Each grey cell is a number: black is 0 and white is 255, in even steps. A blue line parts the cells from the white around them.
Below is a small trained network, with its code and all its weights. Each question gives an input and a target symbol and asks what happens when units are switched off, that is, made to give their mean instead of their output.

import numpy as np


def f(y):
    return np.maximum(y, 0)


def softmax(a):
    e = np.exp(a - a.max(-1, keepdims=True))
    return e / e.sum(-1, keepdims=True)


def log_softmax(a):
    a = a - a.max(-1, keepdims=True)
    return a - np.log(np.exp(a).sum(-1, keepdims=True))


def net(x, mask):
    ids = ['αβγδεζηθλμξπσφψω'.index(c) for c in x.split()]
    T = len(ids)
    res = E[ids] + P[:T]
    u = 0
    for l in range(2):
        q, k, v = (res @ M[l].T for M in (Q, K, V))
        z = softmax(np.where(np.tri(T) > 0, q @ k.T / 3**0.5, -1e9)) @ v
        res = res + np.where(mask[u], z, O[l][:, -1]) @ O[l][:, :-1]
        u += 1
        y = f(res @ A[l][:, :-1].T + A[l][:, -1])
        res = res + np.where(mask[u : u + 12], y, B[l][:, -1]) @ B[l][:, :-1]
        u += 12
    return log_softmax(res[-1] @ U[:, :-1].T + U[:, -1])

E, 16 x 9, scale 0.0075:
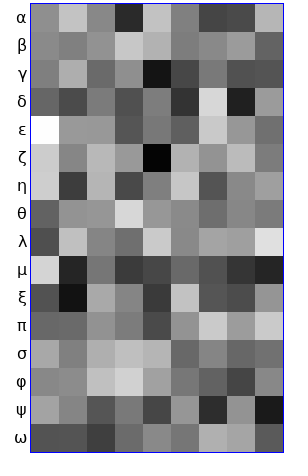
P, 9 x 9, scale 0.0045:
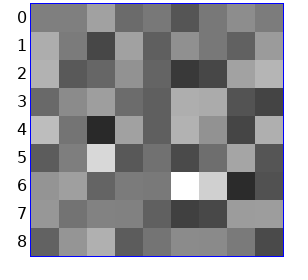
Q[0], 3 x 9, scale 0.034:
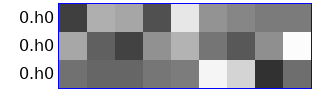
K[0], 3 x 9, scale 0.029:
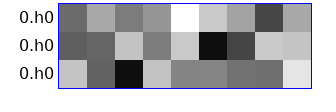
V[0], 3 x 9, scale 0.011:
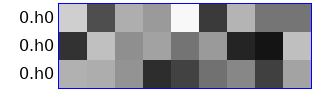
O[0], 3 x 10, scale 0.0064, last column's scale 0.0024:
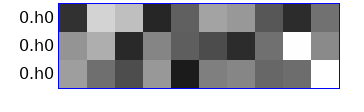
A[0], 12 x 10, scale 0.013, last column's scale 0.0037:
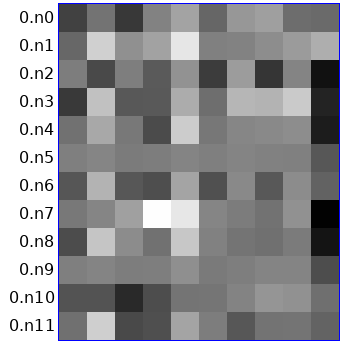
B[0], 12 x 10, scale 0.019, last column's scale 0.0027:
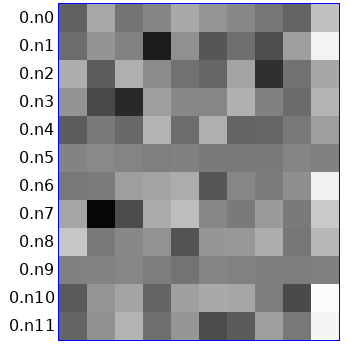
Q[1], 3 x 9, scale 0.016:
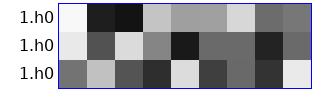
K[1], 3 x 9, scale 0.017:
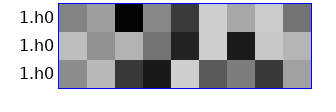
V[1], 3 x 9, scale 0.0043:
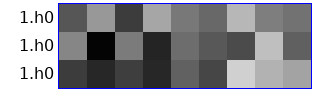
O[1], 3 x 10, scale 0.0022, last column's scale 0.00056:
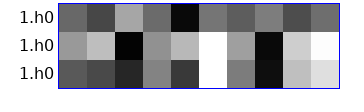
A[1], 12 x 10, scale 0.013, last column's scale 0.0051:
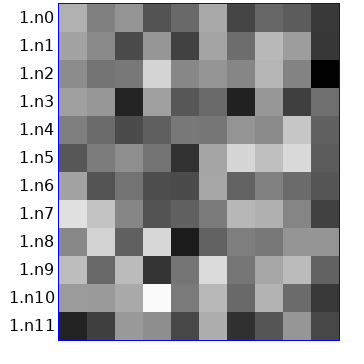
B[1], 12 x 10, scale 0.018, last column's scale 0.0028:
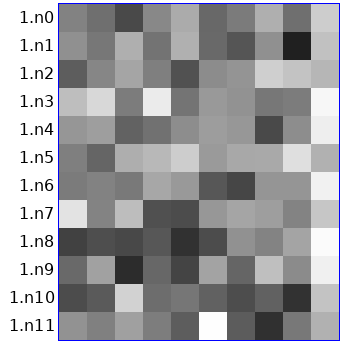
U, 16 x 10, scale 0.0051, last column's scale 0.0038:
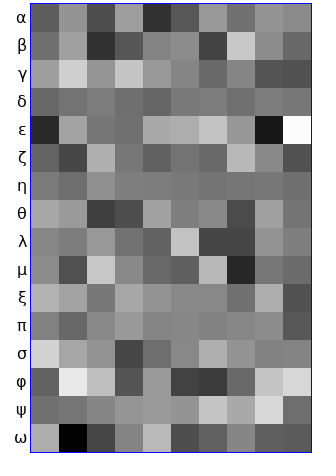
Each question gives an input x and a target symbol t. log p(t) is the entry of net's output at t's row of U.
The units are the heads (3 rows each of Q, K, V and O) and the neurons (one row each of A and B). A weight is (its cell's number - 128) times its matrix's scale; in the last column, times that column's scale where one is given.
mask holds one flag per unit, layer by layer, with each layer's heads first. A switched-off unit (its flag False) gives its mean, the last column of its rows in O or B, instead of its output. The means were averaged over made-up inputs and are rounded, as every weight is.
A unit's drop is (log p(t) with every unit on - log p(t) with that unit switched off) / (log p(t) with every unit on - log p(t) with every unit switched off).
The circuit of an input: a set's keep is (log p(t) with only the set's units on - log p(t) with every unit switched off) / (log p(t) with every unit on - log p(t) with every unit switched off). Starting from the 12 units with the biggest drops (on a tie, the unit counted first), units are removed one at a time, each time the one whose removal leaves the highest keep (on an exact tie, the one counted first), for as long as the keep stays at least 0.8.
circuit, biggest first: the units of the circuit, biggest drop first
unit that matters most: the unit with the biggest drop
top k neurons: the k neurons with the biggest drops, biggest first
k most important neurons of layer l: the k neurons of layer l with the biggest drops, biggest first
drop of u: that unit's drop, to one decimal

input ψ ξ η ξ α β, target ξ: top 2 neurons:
1.n3, 0.n7
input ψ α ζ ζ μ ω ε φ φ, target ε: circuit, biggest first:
0.h0
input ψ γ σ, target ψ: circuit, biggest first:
1.n2, 0.n7, 0.h0
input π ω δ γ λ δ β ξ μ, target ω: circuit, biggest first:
0.n2, 1.n0, 1.n6, 0.n6
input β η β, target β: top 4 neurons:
0.n1, 0.n8, 1.n9, 0.n6
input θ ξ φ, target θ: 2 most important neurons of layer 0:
0.n1, 0.n7
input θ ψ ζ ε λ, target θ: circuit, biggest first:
0.n3, 0.n1, 1.n4
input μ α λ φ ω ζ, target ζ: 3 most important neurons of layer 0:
0.n1, 0.n10, 0.n11
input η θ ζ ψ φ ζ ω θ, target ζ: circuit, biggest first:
0.h0, 1.n2, 1.n10, 0.n7
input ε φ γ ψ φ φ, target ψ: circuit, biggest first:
1.n2, 0.h0, 0.n7
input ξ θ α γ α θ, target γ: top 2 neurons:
1.n3, 0.n7
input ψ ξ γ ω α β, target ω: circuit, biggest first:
0.n7, 0.h0
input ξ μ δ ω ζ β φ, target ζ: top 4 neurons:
1.n2, 1.n10, 0.n7, 0.n1
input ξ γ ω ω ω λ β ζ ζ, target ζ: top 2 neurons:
0.n1, 1.n8
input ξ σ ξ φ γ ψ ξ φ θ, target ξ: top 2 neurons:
1.n3, 0.n7
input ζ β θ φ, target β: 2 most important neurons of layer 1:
1.n9, 1.n0
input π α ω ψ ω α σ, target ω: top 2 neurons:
0.n7, 0.n1
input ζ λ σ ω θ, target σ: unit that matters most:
0.n8
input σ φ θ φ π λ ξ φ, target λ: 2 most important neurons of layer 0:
0.n7, 0.n3
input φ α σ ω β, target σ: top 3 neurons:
0.n8, 1.n7, 0.n7
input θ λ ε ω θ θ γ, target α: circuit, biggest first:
1.n8, 0.h0
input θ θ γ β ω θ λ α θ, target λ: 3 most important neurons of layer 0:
0.n3, 0.n7, 0.n1
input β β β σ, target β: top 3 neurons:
0.n1, 0.n8, 1.n9
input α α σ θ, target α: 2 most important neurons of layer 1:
1.n8, 1.n3
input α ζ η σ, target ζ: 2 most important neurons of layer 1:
1.n2, 1.n10
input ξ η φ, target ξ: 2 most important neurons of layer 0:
0.n7, 0.n10
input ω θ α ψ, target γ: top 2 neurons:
1.n3, 0.n6
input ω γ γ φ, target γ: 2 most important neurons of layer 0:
0.n7, 0.n10
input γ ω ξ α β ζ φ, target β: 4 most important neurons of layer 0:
0.n8, 0.n1, 0.n7, 0.n6
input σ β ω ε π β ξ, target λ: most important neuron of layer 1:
1.n11
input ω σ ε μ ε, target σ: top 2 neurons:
1.n7, 0.n7
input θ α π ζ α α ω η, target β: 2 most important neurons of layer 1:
1.n9, 1.n0
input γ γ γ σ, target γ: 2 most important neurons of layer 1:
1.n3, 1.n1
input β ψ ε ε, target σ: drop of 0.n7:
0.2
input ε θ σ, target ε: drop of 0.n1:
0.1
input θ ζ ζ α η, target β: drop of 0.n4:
0.0
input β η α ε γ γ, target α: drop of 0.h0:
0.1
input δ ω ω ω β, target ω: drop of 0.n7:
1.1
